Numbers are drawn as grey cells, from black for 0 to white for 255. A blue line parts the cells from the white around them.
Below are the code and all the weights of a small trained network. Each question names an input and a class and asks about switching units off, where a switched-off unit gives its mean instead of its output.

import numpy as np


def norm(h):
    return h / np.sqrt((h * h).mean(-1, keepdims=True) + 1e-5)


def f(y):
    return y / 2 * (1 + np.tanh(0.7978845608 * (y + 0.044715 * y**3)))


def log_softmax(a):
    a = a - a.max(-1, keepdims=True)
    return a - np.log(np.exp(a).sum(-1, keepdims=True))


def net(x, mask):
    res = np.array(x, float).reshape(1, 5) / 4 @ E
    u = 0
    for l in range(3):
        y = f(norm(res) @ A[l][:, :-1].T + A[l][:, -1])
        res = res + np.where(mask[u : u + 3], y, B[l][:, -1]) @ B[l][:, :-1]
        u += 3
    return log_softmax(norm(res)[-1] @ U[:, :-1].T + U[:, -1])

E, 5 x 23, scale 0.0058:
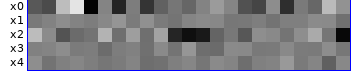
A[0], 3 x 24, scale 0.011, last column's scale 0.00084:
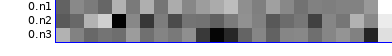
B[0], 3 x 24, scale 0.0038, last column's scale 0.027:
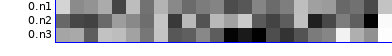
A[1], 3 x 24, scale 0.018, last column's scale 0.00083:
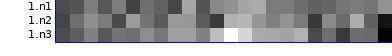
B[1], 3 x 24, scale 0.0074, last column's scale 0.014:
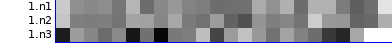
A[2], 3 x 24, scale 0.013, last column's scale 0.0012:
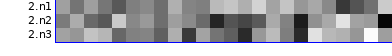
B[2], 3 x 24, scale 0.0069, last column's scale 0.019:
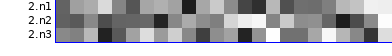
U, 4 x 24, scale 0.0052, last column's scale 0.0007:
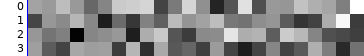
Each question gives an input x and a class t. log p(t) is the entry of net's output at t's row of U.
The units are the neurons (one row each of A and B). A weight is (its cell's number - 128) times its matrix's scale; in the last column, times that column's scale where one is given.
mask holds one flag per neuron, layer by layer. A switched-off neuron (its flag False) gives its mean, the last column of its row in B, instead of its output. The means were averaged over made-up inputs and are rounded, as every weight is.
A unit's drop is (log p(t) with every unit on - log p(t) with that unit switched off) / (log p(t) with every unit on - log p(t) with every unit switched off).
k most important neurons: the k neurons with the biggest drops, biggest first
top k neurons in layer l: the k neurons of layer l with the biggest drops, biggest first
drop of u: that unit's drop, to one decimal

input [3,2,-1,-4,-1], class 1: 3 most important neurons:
(0.n3, 1.n3, 0.n2)
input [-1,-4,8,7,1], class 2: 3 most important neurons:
(0.n2, 2.n2, 2.n1)
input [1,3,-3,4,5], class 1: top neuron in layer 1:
(1.n3)
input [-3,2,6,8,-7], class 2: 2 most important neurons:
(0.n2, 2.n2)
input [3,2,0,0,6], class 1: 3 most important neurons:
(0.n3, 1.n3, 0.n2)
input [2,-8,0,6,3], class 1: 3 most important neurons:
(0.n3, 1.n3, 0.n2)
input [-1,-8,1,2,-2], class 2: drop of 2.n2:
0.2
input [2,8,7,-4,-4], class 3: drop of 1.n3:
0.0
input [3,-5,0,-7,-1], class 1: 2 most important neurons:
(0.n3, 1.n3)
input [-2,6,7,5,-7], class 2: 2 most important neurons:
(0.n2, 2.n2)
